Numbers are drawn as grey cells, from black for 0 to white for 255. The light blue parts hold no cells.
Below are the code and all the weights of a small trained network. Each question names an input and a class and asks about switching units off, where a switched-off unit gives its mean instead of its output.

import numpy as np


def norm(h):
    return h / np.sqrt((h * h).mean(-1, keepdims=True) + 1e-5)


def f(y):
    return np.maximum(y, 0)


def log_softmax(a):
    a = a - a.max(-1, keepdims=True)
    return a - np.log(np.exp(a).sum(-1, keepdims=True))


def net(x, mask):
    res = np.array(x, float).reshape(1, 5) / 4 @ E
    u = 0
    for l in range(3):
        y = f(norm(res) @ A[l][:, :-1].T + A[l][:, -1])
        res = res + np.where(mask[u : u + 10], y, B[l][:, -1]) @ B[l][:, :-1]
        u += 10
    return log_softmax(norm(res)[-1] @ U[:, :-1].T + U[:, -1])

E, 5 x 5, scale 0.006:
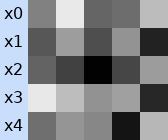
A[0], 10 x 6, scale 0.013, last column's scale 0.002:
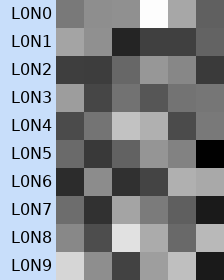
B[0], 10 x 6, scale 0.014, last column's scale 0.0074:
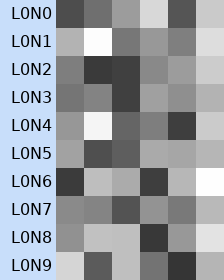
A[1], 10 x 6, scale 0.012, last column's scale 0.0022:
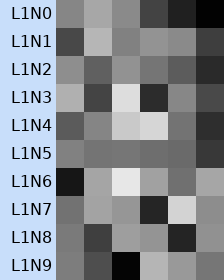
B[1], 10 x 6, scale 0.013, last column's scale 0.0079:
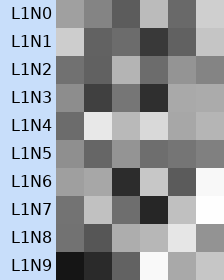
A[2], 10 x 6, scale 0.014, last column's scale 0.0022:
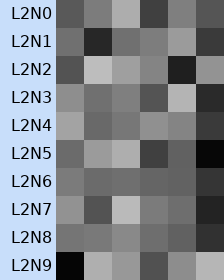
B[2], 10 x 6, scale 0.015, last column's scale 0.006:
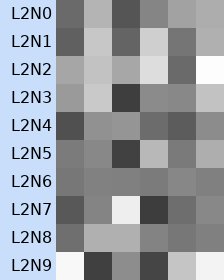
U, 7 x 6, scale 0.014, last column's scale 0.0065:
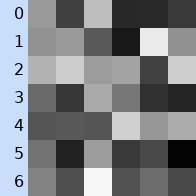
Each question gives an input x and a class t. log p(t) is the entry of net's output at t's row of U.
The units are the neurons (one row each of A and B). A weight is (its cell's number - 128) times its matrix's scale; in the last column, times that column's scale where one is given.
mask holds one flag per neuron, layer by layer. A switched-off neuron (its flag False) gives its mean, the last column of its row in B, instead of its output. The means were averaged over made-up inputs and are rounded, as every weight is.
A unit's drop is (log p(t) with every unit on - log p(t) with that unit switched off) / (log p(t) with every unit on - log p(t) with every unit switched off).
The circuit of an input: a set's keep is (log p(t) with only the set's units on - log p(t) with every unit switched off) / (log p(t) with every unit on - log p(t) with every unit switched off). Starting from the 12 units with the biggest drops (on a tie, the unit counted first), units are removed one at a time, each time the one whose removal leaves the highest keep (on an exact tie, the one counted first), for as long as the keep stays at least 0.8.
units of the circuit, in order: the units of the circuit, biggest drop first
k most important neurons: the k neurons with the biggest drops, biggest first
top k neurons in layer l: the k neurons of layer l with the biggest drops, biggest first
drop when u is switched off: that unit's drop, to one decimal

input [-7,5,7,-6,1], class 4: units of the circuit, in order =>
L1N9
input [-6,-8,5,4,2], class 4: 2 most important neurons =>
L0N3; L0N6
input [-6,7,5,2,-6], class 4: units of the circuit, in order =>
L1N9; L0N2
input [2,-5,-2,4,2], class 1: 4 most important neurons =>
L1N3; L0N0; L0N4; L0N1
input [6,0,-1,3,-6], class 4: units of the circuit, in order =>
L0N0; L0N8
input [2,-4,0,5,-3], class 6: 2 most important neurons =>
L0N9; L0N1
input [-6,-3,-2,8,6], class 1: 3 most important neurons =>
L0N8; L0N0; L1N3
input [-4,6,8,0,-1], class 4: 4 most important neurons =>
L1N9; L0N8; L0N2; L0N5
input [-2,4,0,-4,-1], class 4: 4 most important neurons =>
L0N2; L1N9; L0N5; L0N8
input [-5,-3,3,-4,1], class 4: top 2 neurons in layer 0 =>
L0N2; L0N5
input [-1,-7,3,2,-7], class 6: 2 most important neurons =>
L0N9; L0N8
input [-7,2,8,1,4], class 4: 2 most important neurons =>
L1N9; L0N8
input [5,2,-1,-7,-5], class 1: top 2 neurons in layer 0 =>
L0N6; L0N2
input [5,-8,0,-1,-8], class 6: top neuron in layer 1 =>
L1N8
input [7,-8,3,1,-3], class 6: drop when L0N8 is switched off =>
0.5
